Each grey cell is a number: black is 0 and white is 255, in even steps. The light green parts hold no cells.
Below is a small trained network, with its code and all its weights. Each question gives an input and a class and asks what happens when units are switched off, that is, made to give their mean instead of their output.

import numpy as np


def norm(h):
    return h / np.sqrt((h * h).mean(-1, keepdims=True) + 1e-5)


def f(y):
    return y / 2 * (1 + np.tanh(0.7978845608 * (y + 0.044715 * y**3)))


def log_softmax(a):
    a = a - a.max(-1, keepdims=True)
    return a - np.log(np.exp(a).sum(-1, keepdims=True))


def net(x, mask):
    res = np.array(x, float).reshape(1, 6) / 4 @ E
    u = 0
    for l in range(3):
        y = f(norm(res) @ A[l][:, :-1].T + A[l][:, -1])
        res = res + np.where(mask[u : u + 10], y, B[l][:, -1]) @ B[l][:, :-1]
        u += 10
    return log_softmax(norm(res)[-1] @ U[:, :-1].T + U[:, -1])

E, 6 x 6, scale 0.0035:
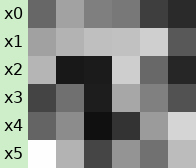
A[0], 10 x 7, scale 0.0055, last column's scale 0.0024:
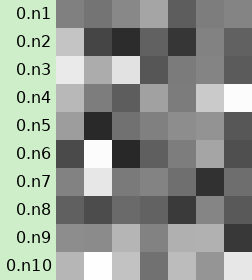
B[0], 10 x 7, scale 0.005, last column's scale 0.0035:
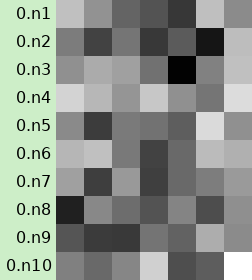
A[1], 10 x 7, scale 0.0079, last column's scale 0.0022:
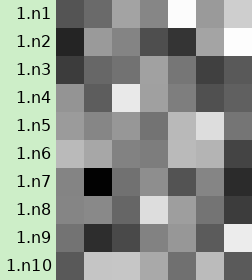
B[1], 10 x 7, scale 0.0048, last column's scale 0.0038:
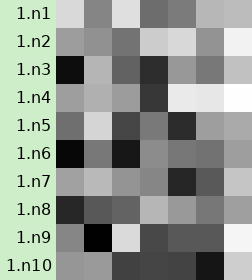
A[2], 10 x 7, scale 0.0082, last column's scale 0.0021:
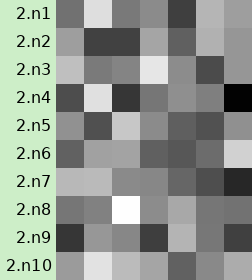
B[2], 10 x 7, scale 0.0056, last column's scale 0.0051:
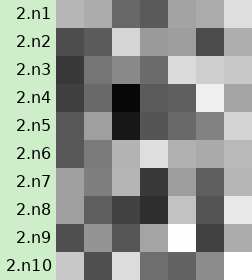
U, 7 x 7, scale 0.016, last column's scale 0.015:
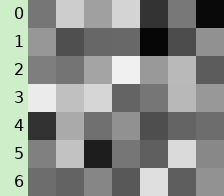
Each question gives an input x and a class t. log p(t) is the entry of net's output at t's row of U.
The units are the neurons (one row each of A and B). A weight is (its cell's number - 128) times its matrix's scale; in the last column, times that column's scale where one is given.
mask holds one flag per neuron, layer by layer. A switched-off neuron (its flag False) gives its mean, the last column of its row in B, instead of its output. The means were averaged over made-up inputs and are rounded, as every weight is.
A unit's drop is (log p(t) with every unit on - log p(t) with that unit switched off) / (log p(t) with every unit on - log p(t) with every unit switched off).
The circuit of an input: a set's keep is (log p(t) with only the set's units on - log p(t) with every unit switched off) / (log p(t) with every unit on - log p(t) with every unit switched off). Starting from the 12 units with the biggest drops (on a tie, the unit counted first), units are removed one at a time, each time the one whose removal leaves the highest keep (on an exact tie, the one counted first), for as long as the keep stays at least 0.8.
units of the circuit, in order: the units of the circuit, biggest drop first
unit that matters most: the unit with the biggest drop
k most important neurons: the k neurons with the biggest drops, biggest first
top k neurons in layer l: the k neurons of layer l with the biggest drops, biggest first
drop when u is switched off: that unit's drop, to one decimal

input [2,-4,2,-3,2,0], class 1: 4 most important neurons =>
0.n2; 1.n4; 2.n3; 1.n9
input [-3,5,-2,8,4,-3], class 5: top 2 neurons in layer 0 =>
0.n6; 0.n2
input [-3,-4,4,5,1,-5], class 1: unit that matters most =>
1.n9
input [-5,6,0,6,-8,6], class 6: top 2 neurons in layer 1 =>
1.n8; 1.n5
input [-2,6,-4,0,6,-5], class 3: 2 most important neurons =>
1.n1; 2.n10
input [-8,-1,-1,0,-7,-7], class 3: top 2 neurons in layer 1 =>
1.n1; 1.n4
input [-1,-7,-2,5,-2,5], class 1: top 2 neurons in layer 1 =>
1.n4; 1.n1
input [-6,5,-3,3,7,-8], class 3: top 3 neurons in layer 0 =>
0.n2; 0.n6; 0.n8
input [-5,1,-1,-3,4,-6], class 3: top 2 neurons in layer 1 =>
1.n1; 1.n5
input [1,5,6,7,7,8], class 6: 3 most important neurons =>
2.n3; 2.n2; 0.n2
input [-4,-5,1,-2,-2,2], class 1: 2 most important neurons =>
0.n2; 2.n5
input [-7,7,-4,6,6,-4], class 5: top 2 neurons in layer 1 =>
1.n6; 1.n5
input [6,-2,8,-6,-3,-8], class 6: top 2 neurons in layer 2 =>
2.n9; 2.n6
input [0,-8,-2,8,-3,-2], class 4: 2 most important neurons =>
1.n4; 2.n8
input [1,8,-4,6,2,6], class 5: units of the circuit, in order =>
2.n4
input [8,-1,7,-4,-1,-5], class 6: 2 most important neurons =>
1.n3; 0.n10
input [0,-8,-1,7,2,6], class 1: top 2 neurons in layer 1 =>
1.n4; 1.n3
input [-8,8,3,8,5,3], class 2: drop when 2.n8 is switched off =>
0.2
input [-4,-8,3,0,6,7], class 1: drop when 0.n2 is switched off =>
1.2
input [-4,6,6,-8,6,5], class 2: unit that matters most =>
1.n6
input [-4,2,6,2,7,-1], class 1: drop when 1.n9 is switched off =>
0.3
